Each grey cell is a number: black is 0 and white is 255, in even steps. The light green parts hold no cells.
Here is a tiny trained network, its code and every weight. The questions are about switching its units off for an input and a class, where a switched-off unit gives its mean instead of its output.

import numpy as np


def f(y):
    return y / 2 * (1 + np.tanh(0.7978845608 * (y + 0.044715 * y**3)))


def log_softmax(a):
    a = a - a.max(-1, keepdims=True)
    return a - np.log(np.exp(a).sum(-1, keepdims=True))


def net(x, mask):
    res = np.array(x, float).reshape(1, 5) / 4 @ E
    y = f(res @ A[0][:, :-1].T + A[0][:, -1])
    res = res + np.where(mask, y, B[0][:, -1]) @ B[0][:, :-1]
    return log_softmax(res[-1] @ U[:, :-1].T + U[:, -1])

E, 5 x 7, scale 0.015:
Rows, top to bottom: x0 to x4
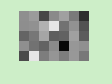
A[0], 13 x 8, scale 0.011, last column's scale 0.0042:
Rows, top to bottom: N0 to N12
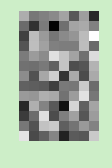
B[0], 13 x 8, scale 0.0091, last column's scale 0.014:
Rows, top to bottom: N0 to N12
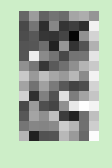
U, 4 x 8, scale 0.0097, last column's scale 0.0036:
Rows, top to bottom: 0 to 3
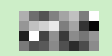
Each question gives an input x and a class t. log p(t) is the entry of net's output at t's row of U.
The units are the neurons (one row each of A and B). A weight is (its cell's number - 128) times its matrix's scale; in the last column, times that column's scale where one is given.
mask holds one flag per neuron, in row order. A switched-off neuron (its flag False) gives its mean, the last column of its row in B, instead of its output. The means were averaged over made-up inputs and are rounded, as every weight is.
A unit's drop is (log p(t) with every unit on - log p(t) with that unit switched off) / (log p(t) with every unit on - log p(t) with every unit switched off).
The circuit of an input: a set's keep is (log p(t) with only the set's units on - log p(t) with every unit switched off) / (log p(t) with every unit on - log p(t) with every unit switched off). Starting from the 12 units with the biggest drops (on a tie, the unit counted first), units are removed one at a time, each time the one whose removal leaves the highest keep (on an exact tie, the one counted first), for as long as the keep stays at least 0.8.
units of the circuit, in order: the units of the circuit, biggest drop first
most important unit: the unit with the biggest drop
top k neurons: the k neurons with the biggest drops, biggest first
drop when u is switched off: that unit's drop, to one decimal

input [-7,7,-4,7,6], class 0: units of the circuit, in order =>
N8
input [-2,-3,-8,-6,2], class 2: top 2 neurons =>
N12, N0
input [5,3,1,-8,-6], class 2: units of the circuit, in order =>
N4, N12
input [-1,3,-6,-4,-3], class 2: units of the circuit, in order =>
N12, N4
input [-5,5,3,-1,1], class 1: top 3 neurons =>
N6, N1, N12
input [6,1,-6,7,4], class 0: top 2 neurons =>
N12, N1
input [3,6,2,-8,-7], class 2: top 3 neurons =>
N4, N5, N12
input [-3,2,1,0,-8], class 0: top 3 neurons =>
N2, N11, N12
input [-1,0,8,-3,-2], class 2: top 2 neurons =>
N12, N8
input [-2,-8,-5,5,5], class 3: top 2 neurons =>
N7, N4
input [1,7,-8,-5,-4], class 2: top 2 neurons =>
N4, N0
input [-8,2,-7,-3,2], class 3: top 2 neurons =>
N2, N9
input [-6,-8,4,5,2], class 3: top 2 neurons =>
N7, N4
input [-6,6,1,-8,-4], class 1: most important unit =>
N9
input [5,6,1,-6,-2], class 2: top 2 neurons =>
N4, N5
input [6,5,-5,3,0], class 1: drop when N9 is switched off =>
0.1
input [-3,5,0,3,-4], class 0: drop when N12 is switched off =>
0.1
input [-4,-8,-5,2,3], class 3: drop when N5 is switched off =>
0.0
